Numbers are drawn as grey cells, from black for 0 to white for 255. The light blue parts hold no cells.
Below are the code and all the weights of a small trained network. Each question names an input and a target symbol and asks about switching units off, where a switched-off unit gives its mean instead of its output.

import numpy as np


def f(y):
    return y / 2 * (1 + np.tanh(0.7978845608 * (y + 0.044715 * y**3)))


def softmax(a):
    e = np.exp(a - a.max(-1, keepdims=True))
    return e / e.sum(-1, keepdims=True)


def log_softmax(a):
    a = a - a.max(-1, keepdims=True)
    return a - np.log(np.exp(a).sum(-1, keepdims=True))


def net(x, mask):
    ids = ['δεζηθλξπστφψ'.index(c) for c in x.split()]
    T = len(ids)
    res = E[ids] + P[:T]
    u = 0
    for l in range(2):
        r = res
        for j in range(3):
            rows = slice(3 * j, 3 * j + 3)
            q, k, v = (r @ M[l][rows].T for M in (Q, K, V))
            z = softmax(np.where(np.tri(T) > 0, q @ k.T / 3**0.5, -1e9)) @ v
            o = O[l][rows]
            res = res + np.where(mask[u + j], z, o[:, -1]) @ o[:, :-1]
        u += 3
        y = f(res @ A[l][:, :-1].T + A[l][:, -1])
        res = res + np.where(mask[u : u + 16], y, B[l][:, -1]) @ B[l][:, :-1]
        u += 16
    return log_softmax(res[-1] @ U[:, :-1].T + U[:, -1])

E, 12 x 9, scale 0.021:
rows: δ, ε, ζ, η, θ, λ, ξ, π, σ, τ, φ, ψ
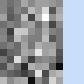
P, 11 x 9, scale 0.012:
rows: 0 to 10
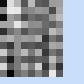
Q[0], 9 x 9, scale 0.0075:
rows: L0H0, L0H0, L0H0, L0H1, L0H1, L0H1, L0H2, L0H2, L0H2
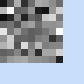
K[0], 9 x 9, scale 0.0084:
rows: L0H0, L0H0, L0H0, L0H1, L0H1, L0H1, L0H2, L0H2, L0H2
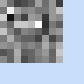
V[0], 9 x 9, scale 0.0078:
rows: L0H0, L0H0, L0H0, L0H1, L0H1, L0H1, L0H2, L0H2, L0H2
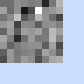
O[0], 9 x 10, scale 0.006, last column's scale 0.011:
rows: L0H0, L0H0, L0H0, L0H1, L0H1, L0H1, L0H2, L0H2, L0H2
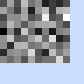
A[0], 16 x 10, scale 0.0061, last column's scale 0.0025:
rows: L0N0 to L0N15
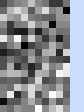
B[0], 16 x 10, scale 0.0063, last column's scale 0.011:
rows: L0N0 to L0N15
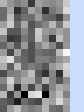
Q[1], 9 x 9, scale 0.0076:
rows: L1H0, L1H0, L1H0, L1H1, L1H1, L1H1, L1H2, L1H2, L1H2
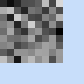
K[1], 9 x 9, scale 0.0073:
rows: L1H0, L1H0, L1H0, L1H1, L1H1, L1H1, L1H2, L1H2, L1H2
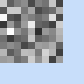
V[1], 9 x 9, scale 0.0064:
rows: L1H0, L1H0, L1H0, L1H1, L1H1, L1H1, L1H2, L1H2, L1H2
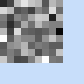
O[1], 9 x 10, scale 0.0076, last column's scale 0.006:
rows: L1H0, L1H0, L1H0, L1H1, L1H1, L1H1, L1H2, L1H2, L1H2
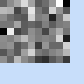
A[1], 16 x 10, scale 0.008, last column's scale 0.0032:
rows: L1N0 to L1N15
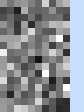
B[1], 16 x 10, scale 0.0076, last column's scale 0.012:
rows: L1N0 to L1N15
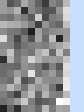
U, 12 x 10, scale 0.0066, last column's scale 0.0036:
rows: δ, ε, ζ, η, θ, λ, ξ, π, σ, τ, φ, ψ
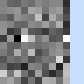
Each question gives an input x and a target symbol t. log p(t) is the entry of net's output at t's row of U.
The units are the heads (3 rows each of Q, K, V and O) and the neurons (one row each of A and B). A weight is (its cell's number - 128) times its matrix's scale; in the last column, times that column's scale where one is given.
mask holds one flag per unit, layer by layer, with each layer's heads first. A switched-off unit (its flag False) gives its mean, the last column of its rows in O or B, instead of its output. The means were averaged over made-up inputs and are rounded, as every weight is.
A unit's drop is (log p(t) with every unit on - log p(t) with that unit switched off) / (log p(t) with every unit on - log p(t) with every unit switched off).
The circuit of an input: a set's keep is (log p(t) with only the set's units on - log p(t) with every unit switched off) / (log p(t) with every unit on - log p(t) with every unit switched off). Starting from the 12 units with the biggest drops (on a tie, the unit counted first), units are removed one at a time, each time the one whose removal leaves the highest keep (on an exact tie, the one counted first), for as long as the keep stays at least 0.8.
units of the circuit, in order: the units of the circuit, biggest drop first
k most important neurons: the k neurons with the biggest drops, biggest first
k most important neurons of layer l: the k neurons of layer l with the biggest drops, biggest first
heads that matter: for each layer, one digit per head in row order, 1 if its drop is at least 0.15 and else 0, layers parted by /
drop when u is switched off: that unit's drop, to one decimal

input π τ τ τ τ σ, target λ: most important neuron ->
L1N15
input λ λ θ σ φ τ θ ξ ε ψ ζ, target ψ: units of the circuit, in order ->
L1H0, L1N3
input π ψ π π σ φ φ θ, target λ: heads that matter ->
001 / 000
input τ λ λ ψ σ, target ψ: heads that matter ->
000 / 101
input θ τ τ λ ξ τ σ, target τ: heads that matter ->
000 / 100
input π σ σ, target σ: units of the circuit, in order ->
L1H1, L0H1
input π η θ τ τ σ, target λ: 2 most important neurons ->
L0N14, L1N15
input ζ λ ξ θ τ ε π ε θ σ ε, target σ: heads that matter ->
000 / 110
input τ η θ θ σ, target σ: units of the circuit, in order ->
L1H0, L1H1
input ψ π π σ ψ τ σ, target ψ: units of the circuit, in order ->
L1H0, L1N3, L1H2
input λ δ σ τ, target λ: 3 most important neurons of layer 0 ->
L0N14, L0N4, L0N3
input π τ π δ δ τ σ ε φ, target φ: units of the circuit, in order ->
L0H0, L1N3
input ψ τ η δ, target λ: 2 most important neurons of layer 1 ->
L1N11, L1N2
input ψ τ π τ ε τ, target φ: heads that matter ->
010 / 001
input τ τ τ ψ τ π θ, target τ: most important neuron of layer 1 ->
L1N14
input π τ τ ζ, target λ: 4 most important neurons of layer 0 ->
L0N10, L0N7, L0N14, L0N2
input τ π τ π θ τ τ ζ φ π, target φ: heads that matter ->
010 / 000
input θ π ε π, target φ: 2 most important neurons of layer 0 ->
L0N12, L0N1
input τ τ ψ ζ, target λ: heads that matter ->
000 / 000
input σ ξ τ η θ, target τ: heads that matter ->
000 / 100
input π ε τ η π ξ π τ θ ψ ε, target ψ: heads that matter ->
000 / 100
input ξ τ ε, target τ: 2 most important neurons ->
L1N14, L0N3
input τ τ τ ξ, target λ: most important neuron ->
L1N15
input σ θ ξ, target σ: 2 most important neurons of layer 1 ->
L1N12, L1N4
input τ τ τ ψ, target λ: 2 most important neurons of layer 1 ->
L1N14, L1N11
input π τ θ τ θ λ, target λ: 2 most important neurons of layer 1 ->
L1N15, L1N2
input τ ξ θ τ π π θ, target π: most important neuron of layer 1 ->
L1N10
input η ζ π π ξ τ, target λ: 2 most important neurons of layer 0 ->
L0N10, L0N8
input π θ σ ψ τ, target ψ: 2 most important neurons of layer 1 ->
L1N3, L1N14
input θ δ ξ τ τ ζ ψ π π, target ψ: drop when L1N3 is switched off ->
0.4
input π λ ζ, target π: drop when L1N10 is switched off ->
0.2
